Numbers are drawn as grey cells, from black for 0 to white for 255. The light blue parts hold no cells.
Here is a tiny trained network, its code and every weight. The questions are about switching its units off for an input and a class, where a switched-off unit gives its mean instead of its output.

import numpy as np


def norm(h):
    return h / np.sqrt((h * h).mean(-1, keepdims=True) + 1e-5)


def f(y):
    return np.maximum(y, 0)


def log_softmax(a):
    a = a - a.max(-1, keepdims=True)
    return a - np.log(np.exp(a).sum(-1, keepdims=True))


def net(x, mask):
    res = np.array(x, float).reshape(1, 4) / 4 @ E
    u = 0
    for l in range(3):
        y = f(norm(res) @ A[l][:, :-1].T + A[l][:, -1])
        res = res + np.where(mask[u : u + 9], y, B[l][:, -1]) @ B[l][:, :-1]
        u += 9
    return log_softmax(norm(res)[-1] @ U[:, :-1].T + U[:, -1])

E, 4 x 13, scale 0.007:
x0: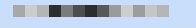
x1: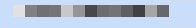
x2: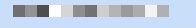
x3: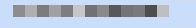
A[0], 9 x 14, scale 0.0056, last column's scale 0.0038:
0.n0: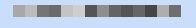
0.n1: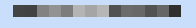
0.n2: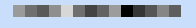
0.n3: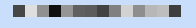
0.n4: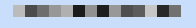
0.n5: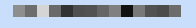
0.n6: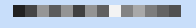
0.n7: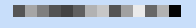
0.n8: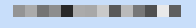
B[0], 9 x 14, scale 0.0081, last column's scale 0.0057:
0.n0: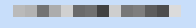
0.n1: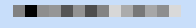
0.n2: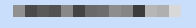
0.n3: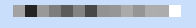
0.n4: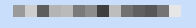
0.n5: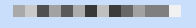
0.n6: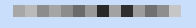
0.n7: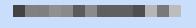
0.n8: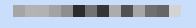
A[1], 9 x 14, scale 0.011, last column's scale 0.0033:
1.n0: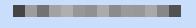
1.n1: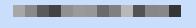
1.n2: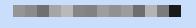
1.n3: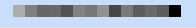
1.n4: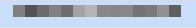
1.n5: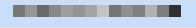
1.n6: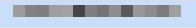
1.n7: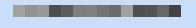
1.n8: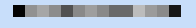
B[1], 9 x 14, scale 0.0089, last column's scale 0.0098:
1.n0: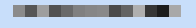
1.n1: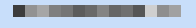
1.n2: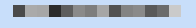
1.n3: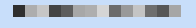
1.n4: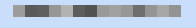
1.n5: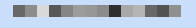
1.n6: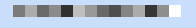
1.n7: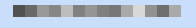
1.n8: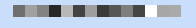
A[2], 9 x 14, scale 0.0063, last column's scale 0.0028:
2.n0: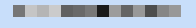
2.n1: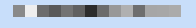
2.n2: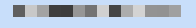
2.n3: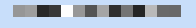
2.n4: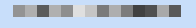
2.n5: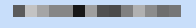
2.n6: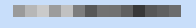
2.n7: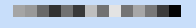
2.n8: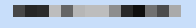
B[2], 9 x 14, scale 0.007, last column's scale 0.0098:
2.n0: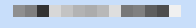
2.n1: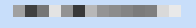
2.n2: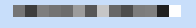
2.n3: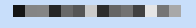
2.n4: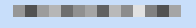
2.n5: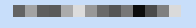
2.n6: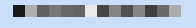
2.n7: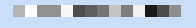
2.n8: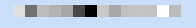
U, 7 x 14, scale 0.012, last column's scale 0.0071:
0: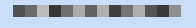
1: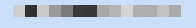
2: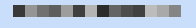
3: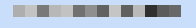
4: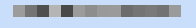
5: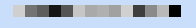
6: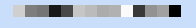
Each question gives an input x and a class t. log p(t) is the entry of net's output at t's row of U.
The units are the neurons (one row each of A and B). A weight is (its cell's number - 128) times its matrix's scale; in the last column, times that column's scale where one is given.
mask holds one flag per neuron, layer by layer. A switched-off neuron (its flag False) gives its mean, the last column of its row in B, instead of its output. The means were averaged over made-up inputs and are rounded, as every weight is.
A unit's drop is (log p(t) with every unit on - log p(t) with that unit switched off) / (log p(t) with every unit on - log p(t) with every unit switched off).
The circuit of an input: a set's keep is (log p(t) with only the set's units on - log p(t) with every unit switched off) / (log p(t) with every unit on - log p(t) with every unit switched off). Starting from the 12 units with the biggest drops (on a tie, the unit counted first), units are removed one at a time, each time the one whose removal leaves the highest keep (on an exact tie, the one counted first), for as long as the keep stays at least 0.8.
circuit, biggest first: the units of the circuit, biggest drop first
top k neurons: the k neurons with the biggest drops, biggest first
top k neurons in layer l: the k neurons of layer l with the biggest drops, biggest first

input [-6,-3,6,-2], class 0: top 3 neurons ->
[1.n5; 1.n0; 0.n3]
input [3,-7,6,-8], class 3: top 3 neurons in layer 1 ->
[1.n0; 1.n1; 1.n6]
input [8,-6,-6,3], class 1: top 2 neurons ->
[0.n3; 1.n6]
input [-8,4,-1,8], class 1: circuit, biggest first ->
[2.n8; 0.n1]
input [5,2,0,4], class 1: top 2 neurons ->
[0.n3; 0.n4]
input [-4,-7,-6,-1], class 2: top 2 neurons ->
[1.n8; 0.n7]
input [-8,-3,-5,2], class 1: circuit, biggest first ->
[0.n1; 2.n8]
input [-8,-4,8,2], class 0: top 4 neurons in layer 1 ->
[1.n5; 1.n0; 1.n2; 1.n8]
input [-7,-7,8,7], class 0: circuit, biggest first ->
[1.n0; 1.n5]
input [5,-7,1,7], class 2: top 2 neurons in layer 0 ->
[0.n7; 0.n4]
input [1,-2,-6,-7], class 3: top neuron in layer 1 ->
[1.n2]
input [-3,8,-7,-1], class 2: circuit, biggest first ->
[0.n2; 2.n3]
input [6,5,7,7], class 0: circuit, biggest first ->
[1.n2; 2.n2]
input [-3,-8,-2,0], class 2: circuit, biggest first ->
[1.n8]
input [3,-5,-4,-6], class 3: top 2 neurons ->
[0.n6; 2.n7]
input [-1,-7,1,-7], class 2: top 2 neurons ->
[1.n8; 0.n0]
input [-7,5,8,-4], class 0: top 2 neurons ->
[1.n2; 1.n5]
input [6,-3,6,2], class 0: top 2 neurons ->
[1.n0; 0.n1]
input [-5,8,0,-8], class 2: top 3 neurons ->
[0.n2; 2.n3; 0.n8]
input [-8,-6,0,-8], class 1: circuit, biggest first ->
[2.n8]
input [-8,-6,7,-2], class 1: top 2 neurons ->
[0.n1; 2.n8]
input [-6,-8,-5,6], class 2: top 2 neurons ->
[1.n8; 0.n0]
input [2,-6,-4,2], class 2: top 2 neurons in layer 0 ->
[0.n7; 0.n0]
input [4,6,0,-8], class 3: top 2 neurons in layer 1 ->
[1.n8; 1.n6]
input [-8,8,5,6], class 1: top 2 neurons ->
[2.n8; 1.n8]
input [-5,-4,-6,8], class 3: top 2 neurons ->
[0.n8; 1.n2]
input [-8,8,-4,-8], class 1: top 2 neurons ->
[2.n8; 0.n2]
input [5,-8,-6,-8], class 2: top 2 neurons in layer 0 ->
[0.n0; 0.n7]
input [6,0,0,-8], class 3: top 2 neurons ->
[0.n6; 0.n4]
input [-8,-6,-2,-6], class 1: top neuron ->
[0.n1]
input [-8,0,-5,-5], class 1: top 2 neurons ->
[2.n8; 0.n1]
